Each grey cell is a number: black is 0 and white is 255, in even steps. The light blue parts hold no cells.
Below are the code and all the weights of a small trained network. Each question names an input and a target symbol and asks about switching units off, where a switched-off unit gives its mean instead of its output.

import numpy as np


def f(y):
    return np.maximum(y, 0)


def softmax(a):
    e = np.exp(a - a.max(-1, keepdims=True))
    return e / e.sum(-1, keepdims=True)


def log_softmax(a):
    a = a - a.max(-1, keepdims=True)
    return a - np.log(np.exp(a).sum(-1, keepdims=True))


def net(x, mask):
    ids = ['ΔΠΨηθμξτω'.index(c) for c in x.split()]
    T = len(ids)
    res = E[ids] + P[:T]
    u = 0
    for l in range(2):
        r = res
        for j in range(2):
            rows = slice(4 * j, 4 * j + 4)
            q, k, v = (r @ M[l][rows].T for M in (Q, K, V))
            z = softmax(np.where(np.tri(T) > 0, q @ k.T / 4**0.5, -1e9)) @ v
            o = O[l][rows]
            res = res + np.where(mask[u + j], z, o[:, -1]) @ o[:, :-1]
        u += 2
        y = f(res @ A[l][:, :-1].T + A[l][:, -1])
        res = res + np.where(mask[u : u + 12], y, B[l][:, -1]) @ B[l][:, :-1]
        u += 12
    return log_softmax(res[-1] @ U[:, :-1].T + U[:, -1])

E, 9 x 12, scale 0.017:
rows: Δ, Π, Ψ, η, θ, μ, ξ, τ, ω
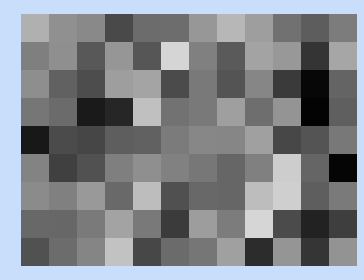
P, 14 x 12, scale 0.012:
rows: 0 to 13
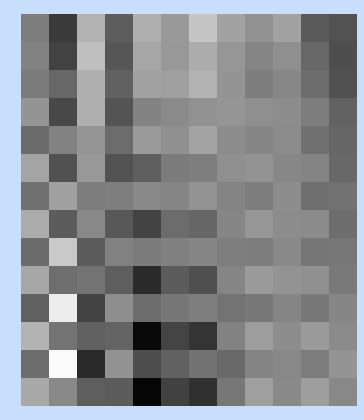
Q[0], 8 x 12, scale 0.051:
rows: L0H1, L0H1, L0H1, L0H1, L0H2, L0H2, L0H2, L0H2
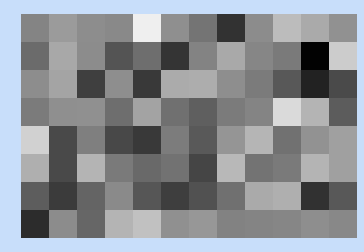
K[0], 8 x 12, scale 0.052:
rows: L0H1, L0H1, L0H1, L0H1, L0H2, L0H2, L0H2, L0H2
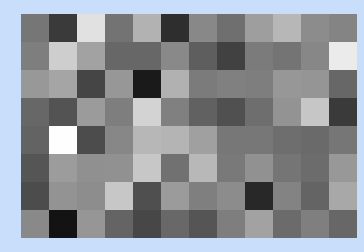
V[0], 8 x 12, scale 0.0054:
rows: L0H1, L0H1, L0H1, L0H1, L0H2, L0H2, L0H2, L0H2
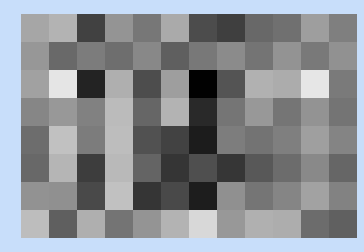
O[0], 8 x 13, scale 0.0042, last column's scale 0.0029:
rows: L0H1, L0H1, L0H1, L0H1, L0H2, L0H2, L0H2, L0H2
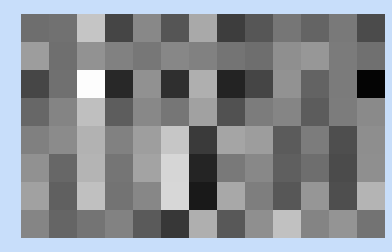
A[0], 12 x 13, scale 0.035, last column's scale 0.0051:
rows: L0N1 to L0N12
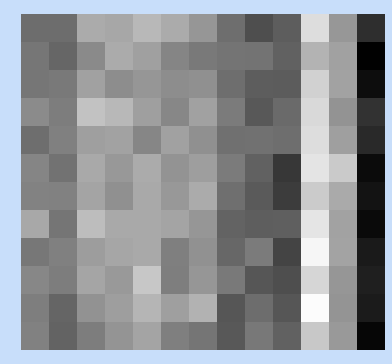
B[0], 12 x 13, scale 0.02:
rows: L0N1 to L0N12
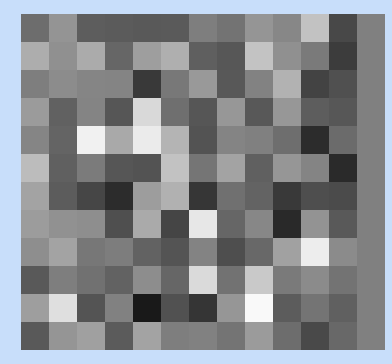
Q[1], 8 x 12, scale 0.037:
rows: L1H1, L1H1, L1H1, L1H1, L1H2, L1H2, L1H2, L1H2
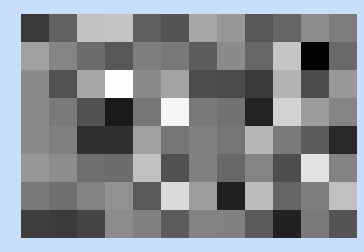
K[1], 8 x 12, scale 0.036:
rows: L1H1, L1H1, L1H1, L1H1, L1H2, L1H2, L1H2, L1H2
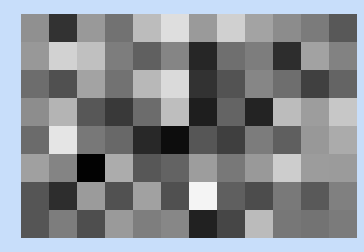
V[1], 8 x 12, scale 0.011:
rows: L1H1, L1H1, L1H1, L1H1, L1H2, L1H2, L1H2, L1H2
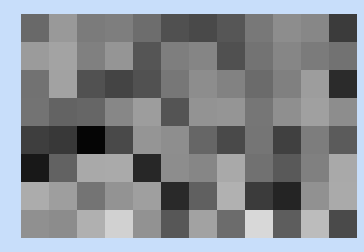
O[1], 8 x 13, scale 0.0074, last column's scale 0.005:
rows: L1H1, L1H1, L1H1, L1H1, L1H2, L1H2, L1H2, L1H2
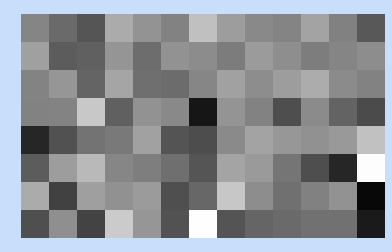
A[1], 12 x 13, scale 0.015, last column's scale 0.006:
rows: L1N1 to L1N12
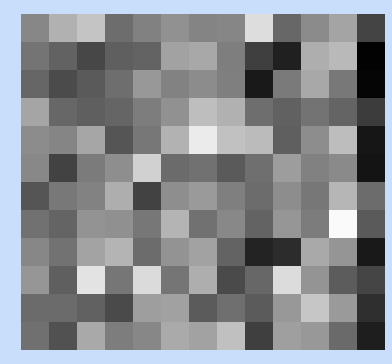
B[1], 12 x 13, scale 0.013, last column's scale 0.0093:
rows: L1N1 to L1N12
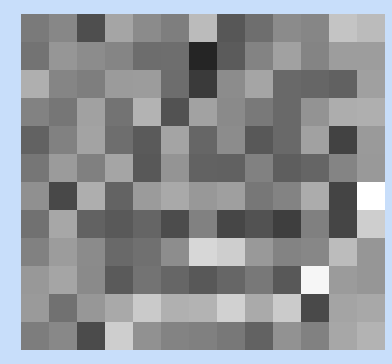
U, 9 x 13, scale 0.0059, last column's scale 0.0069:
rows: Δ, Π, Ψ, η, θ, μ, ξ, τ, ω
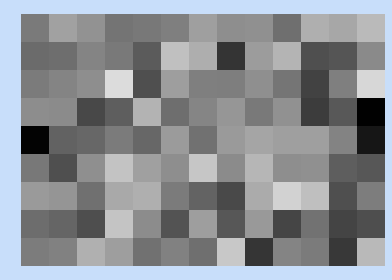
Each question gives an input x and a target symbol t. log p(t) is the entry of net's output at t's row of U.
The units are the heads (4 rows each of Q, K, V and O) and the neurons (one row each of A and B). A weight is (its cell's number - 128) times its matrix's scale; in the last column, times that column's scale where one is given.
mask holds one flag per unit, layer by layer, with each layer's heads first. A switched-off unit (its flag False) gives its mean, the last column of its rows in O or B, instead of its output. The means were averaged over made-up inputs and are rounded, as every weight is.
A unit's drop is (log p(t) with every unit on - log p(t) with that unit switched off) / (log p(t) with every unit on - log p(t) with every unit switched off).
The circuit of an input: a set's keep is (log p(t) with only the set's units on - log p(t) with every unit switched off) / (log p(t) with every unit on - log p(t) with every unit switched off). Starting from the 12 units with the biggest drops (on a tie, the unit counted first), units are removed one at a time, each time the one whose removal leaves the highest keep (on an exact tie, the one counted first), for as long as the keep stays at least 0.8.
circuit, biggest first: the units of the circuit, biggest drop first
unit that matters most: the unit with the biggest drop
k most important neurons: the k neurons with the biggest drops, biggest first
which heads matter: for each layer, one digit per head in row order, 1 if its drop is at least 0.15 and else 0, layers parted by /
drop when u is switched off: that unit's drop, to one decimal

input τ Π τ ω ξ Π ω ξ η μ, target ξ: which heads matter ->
10 / 01
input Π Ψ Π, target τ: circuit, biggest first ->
L1H2, L1N8
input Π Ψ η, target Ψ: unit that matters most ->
L1N6
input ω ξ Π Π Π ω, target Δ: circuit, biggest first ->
L1N9, L1H2
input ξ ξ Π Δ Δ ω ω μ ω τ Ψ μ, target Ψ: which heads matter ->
00 / 01
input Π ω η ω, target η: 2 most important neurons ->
L1N8, L1N11
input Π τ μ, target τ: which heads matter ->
10 / 01
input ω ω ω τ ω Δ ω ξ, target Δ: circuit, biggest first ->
L1N10, L1H2
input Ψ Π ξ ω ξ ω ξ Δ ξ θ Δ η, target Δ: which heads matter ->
00 / 11
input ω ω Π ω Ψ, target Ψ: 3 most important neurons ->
L1N6, L1N8, L1N7
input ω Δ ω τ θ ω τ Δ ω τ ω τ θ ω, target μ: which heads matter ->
01 / 11
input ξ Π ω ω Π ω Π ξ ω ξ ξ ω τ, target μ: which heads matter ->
00 / 11
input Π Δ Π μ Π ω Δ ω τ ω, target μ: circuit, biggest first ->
L0H2, L1H2, L1N7
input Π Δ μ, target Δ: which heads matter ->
00 / 01
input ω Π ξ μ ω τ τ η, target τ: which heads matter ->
00 / 01
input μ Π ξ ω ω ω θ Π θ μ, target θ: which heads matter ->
00 / 01
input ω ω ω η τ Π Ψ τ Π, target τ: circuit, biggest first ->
L0H1, L1H2, L1N8
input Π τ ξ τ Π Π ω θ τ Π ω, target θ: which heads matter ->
01 / 01
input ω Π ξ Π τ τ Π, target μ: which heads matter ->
10 / 01
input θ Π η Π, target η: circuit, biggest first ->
L1N8, L0H1, L1H2, L1N11
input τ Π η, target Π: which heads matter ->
00 / 11
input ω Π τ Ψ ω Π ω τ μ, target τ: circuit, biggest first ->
L1H2
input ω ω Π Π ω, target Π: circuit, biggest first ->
L1H2, L1H1
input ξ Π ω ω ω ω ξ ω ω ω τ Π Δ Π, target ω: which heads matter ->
10 / 11
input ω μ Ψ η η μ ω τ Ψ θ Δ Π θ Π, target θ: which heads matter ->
10 / 01
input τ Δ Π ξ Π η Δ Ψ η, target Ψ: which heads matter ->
00 / 01
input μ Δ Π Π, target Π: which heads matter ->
10 / 01
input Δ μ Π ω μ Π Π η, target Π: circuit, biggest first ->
L1H2, L1H1
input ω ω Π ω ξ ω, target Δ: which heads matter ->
01 / 01
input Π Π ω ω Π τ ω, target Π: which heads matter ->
00 / 11
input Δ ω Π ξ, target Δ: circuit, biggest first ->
L1N10
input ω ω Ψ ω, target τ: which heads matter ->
00 / 01
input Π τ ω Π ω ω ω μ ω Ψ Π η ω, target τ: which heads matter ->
01 / 11
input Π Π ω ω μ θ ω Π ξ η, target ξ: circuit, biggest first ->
L1H2, L1N2
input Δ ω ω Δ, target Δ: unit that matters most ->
L1N1
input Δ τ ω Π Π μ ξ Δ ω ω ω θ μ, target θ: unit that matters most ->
L1H2
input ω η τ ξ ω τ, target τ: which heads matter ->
00 / 01
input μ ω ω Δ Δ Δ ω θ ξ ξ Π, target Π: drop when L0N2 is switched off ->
0.0
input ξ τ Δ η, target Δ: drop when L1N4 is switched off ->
0.5
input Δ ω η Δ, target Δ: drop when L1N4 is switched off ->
0.3
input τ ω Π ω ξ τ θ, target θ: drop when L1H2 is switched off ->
0.8
